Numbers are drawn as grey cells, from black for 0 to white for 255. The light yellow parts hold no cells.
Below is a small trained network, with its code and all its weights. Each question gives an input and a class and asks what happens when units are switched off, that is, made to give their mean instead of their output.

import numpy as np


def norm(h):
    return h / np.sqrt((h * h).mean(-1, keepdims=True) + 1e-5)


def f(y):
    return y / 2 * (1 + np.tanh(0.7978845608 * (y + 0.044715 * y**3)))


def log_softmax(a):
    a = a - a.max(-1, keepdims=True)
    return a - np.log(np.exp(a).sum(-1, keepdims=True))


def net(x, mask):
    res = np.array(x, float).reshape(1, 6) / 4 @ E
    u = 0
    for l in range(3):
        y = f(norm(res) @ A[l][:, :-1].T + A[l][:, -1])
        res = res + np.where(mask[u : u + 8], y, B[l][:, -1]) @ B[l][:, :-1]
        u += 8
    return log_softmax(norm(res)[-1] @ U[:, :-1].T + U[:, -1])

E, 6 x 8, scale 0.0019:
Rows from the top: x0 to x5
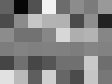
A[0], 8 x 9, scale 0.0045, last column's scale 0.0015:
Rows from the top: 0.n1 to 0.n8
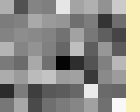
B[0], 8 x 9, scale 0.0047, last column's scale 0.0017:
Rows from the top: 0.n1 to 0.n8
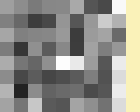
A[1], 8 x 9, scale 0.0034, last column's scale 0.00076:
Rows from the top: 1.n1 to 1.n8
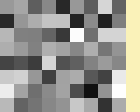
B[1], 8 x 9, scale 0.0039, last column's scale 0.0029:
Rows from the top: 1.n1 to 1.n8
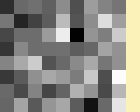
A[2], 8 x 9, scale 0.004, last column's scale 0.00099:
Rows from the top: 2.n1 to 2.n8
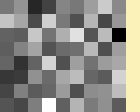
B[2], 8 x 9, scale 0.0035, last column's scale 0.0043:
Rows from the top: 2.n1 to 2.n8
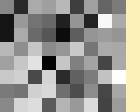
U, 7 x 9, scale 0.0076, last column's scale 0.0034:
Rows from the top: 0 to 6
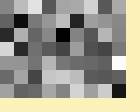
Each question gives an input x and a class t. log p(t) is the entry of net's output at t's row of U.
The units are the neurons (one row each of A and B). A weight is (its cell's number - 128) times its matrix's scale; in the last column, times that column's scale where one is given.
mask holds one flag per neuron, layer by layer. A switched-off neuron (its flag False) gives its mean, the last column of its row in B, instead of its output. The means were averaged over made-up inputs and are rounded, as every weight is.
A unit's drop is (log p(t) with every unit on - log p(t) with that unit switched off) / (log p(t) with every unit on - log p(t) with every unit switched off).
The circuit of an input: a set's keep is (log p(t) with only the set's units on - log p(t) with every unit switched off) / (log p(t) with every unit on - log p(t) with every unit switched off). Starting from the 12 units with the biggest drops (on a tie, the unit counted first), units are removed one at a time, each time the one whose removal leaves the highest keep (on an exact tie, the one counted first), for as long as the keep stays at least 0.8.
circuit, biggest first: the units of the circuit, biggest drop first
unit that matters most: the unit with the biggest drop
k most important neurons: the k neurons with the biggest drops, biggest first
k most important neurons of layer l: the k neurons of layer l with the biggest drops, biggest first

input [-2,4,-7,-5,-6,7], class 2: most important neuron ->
2.n2
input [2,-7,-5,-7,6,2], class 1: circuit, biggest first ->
1.n3, 2.n1
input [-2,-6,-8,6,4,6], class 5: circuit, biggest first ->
0.n5, 1.n8
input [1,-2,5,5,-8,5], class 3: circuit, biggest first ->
0.n6, 1.n7
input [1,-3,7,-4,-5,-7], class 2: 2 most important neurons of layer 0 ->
0.n5, 0.n7
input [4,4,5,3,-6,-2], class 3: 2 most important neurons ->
0.n6, 0.n5
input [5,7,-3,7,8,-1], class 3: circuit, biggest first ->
0.n7, 1.n3
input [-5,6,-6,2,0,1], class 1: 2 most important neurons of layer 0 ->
0.n1, 0.n2
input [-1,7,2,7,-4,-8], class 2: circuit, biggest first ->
2.n3, 2.n6
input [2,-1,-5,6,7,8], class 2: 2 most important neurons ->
2.n2, 0.n6
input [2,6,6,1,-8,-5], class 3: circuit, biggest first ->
0.n6, 1.n3
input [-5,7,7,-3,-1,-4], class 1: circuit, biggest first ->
1.n2, 0.n5
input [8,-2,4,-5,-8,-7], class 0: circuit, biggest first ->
2.n5, 2.n8
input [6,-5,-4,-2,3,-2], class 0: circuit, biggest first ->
2.n5, 2.n8
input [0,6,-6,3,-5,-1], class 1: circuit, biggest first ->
1.n2
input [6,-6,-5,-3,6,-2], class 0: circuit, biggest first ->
2.n5, 2.n8, 0.n6
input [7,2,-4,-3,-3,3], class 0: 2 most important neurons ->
2.n8, 2.n5
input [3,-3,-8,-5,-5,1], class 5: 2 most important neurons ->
0.n5, 0.n7
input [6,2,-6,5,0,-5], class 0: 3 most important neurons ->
2.n8, 2.n5, 0.n1
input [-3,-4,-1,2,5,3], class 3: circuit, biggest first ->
0.n7
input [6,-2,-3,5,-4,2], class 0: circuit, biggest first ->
2.n8, 2.n5
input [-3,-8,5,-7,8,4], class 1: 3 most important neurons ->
1.n3, 0.n6, 0.n5
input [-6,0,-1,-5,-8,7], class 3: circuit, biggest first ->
1.n7, 0.n6
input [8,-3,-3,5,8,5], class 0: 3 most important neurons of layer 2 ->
2.n5, 2.n8, 2.n6
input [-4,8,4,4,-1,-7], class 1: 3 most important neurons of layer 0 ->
0.n2, 0.n5, 0.n8
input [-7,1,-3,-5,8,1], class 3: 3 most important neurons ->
0.n7, 2.n8, 2.n5
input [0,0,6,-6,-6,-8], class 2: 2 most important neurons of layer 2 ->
2.n3, 2.n6
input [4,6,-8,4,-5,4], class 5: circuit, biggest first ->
0.n5
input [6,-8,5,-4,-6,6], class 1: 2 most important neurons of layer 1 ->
1.n3, 1.n1
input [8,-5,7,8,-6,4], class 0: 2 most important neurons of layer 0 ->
0.n5, 0.n7
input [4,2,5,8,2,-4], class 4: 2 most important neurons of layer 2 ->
2.n6, 2.n2
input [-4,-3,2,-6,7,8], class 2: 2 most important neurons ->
2.n2, 0.n6
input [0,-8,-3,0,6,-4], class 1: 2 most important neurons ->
1.n3, 0.n6
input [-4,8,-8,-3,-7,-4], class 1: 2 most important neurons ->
1.n2, 0.n1
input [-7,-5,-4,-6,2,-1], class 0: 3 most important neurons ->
1.n2, 2.n4, 0.n2
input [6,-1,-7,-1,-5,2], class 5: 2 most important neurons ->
0.n5, 1.n8
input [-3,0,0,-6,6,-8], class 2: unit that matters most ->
0.n6
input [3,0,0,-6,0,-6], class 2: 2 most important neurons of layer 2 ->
2.n3, 2.n6
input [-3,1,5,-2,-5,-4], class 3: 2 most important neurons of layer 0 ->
0.n6, 0.n5
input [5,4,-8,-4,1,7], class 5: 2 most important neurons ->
0.n5, 2.n3
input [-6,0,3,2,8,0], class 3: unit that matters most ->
0.n7
